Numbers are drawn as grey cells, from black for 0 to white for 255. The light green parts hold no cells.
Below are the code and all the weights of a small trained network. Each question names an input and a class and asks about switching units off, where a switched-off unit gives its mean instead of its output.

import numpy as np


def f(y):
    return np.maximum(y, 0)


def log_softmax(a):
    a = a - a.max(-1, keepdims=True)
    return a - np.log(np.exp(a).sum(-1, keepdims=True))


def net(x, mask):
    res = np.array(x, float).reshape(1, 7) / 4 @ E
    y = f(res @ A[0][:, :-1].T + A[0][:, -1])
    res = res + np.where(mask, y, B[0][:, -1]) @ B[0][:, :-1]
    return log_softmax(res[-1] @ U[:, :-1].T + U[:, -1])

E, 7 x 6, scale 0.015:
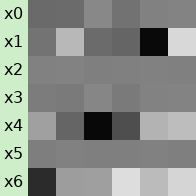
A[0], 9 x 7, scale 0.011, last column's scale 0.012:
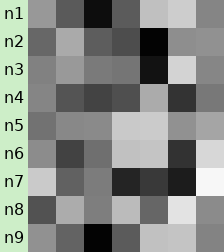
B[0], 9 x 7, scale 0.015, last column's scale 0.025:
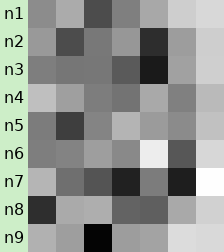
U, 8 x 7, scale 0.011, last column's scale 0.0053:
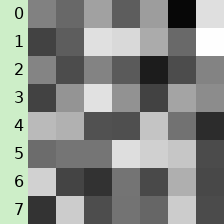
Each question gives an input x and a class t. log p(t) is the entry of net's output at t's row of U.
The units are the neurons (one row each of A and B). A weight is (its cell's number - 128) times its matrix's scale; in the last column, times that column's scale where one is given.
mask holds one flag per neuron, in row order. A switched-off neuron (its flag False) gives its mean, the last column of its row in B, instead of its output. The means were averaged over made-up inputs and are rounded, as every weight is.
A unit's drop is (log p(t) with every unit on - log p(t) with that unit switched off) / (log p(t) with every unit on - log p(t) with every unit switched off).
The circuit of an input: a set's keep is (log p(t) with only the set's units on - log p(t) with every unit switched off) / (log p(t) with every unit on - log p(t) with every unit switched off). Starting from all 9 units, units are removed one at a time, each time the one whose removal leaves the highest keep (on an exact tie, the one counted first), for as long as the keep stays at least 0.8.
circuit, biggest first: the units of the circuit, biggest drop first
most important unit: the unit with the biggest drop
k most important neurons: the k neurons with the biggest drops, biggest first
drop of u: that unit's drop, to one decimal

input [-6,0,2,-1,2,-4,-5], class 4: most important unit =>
n3
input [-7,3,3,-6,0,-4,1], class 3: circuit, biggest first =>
n7; n9
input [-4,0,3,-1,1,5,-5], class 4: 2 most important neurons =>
n3; n7
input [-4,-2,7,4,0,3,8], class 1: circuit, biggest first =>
n9; n1
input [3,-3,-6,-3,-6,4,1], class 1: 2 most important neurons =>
n7; n9
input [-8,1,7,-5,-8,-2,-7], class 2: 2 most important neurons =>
n6; n2
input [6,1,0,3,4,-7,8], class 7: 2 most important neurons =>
n8; n6
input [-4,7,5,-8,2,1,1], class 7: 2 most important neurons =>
n8; n7
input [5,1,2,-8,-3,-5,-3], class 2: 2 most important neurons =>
n9; n6
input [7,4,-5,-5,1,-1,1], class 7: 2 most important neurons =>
n7; n8
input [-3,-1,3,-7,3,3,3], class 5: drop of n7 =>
0.3
